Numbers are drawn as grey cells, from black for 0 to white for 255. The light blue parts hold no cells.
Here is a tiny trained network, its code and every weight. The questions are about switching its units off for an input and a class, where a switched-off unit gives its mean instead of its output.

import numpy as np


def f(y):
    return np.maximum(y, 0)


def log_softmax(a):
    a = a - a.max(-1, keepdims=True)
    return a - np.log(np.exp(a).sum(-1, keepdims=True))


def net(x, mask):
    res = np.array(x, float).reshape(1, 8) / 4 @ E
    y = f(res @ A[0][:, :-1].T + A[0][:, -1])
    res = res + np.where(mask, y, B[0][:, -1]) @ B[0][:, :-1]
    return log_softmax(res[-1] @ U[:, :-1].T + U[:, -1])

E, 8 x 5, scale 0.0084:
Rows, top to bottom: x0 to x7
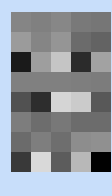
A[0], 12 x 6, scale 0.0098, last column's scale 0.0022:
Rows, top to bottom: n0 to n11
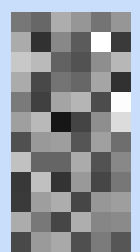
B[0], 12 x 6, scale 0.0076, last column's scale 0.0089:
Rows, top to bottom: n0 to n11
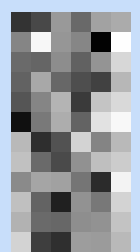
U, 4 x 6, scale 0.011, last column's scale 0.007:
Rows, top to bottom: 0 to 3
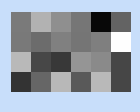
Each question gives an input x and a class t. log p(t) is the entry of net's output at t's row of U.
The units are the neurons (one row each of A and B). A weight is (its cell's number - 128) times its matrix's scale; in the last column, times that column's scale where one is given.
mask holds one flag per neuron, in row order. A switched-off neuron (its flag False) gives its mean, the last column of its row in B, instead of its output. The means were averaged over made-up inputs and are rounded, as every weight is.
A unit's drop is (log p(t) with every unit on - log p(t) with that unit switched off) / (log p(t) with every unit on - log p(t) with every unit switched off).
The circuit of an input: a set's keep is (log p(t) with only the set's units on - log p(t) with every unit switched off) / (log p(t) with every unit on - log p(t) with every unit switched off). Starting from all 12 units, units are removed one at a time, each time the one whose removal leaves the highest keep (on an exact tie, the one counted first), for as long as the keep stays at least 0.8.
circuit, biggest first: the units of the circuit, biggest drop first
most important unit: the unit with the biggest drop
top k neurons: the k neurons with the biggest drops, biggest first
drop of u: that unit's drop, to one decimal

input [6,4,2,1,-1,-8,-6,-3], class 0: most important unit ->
n5
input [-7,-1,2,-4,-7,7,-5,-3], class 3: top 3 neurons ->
n5, n2, n8
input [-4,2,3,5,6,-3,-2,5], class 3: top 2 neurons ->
n1, n4
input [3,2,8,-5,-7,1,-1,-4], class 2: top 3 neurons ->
n9, n6, n11
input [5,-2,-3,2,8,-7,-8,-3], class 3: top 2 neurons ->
n4, n0
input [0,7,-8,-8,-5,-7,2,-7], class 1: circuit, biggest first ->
n5, n1
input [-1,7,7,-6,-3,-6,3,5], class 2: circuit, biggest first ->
n11, n9
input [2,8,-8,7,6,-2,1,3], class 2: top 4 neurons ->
n7, n5, n1, n10
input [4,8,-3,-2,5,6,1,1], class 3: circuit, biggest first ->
n4, n1
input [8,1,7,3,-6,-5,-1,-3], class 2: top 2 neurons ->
n9, n6
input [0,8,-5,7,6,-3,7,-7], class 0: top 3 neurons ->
n1, n5, n3
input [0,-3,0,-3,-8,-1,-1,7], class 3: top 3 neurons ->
n5, n1, n2
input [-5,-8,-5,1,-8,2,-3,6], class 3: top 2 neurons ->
n5, n1
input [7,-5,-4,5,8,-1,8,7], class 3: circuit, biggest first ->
n4
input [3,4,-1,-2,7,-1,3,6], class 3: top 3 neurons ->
n4, n1, n0
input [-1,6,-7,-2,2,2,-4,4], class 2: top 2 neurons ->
n7, n1
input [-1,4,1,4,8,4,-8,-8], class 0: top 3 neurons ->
n1, n5, n3
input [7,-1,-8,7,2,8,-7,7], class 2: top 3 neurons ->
n7, n1, n10
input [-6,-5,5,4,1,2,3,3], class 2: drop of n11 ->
0.2
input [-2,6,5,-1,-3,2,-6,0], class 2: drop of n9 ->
0.2
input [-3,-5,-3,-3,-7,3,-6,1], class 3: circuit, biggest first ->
n5
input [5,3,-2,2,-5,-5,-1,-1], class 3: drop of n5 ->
0.4
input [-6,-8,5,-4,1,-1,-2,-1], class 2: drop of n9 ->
0.1
